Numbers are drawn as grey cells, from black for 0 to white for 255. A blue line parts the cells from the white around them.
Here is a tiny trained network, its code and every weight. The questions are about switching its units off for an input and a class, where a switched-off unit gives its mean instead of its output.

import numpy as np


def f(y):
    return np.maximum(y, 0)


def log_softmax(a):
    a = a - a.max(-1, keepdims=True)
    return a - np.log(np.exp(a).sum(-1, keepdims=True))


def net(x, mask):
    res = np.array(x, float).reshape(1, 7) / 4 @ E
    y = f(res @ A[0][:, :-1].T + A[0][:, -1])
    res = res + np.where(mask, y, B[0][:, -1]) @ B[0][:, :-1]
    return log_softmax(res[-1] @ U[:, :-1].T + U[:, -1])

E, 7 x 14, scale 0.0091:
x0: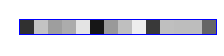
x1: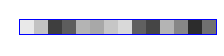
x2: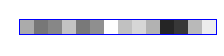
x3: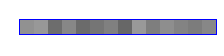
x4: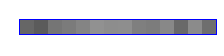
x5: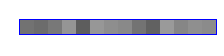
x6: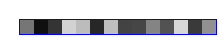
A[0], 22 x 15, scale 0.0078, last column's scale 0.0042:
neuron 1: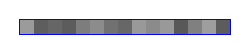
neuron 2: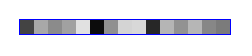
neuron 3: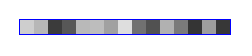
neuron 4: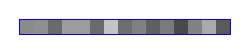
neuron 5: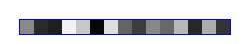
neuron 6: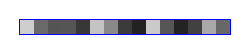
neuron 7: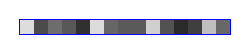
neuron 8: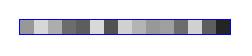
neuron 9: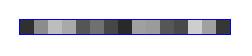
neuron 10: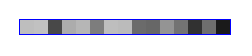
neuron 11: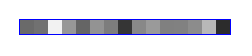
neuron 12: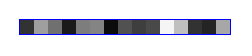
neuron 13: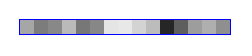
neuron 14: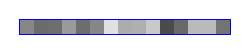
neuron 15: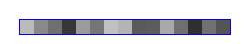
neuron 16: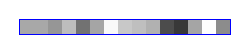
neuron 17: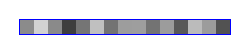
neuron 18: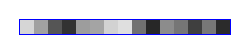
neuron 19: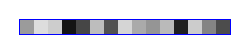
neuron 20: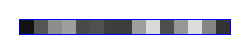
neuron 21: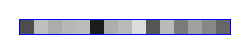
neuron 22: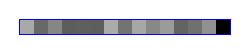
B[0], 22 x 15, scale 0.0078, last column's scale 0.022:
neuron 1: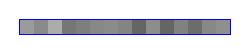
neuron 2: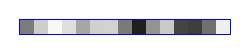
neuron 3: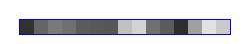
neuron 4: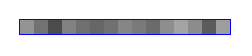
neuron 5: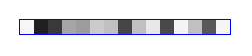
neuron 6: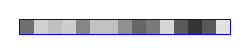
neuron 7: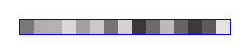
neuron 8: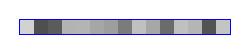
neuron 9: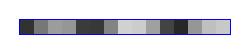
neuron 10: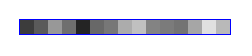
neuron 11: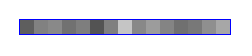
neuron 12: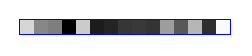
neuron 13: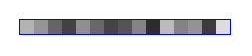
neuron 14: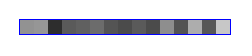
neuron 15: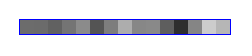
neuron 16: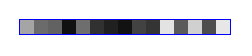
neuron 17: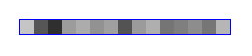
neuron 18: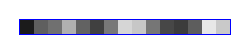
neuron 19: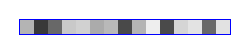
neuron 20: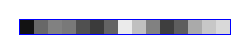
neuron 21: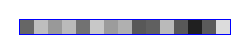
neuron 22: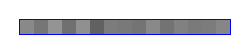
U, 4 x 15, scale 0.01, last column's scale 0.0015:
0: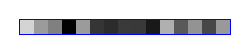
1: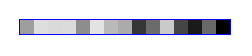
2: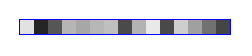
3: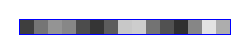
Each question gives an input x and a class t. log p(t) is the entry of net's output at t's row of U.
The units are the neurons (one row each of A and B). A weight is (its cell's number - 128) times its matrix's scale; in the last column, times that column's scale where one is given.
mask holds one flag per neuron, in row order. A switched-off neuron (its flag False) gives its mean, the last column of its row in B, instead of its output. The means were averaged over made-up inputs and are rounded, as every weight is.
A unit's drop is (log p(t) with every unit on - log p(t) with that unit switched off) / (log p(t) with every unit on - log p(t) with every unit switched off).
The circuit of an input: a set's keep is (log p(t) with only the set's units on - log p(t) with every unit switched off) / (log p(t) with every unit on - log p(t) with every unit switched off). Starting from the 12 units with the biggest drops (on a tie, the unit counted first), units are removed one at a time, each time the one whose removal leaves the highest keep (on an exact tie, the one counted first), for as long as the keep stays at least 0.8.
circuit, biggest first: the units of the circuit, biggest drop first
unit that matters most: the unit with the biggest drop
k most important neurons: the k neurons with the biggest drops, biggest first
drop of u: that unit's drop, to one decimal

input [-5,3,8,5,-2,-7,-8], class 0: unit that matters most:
neuron 16
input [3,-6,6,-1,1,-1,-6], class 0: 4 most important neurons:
neuron 16; neuron 5; neuron 13; neuron 14
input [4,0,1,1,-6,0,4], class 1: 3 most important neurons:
neuron 19; neuron 2; neuron 21
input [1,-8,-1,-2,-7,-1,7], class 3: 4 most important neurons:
neuron 20; neuron 19; neuron 9; neuron 8
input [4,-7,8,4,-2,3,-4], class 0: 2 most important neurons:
neuron 16; neuron 13
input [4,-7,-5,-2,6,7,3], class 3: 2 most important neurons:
neuron 20; neuron 16
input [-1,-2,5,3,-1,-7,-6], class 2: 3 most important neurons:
neuron 19; neuron 12; neuron 8
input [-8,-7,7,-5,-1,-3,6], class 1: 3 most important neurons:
neuron 6; neuron 7; neuron 12
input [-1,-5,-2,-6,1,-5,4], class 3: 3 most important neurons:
neuron 19; neuron 20; neuron 8
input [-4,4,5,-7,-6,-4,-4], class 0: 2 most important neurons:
neuron 16; neuron 5
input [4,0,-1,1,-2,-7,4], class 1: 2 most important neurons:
neuron 19; neuron 2
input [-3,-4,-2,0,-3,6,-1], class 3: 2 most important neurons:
neuron 2; neuron 21
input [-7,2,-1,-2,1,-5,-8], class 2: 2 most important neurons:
neuron 19; neuron 8
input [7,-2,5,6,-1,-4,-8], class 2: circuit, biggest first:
neuron 19
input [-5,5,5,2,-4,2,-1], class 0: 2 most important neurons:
neuron 16; neuron 2
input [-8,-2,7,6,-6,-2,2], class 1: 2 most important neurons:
neuron 6; neuron 7
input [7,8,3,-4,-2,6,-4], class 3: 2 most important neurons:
neuron 3; neuron 18
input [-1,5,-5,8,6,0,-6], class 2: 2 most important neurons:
neuron 19; neuron 16
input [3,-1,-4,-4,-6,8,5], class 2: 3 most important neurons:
neuron 5; neuron 16; neuron 13
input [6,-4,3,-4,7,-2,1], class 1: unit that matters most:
neuron 2
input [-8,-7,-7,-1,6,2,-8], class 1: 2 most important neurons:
neuron 7; neuron 6
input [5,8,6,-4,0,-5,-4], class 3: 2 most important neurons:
neuron 18; neuron 3
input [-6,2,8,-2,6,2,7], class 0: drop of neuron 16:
1.0
